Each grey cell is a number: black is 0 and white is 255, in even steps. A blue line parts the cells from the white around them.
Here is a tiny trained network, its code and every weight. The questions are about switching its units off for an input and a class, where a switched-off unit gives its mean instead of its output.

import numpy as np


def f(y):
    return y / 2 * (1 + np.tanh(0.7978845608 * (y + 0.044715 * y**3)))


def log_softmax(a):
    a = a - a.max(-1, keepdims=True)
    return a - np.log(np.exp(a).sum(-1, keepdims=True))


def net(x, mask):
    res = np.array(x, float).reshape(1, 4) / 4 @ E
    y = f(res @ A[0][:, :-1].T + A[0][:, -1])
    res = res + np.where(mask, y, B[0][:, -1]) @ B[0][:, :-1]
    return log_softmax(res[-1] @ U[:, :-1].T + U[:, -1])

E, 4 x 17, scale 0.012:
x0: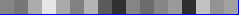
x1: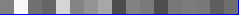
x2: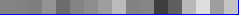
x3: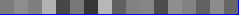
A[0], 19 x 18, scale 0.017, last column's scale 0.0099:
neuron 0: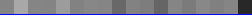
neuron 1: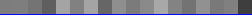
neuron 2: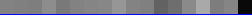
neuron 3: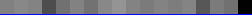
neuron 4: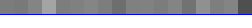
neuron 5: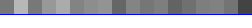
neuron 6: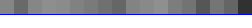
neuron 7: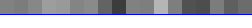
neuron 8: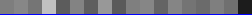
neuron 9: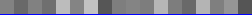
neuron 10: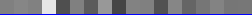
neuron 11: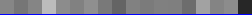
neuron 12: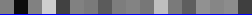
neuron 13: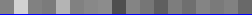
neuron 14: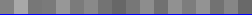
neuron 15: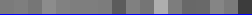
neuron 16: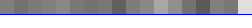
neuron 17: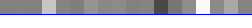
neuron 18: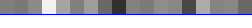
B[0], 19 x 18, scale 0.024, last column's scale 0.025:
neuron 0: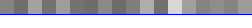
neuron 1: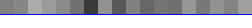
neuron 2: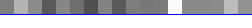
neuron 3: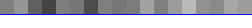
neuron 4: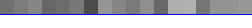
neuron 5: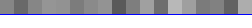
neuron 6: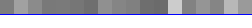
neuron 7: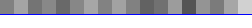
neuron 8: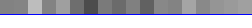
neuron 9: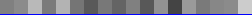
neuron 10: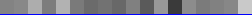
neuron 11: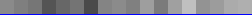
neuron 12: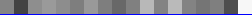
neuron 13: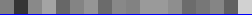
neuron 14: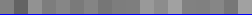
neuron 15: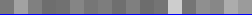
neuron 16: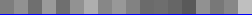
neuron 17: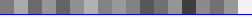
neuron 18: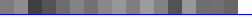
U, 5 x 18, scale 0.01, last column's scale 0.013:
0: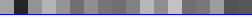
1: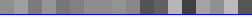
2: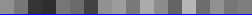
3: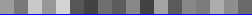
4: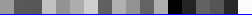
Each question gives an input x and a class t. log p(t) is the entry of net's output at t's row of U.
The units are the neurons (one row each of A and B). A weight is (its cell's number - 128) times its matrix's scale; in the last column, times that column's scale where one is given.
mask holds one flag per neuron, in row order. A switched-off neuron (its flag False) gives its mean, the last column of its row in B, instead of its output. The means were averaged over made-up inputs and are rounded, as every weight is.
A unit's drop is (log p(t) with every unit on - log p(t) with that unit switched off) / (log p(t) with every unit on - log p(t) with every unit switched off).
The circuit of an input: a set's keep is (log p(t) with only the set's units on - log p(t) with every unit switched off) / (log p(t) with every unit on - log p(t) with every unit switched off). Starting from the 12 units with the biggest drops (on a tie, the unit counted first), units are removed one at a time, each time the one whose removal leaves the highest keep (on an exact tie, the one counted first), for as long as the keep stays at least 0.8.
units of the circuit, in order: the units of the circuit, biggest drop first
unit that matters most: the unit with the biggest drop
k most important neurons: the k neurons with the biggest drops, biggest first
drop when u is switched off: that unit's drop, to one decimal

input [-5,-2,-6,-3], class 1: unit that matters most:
neuron 18
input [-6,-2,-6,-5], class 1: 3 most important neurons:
neuron 18; neuron 16; neuron 11
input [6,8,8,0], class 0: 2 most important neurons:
neuron 13; neuron 5
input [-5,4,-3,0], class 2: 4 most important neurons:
neuron 12; neuron 3; neuron 17; neuron 7
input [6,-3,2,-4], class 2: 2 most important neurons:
neuron 18; neuron 11
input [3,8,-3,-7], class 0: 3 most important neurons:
neuron 13; neuron 5; neuron 10
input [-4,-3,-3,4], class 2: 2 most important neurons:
neuron 17; neuron 9
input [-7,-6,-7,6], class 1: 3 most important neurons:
neuron 18; neuron 16; neuron 6
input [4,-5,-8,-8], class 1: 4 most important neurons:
neuron 7; neuron 16; neuron 15; neuron 10
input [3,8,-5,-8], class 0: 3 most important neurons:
neuron 13; neuron 5; neuron 10
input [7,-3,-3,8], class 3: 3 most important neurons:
neuron 10; neuron 8; neuron 3
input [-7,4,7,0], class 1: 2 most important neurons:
neuron 18; neuron 11
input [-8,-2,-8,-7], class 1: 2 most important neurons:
neuron 18; neuron 16
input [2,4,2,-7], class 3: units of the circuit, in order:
neuron 9
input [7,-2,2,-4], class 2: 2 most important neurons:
neuron 18; neuron 11
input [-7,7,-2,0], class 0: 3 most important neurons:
neuron 18; neuron 13; neuron 11
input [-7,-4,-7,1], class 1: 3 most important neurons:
neuron 18; neuron 16; neuron 6
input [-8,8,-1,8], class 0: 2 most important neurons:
neuron 18; neuron 13
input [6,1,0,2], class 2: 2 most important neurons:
neuron 18; neuron 11
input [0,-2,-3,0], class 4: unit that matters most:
neuron 11
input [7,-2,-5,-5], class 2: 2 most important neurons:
neuron 18; neuron 17
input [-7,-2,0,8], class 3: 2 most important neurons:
neuron 18; neuron 8
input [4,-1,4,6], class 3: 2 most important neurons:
neuron 10; neuron 8
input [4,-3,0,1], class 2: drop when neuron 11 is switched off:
0.7
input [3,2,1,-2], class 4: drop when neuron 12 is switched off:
0.2
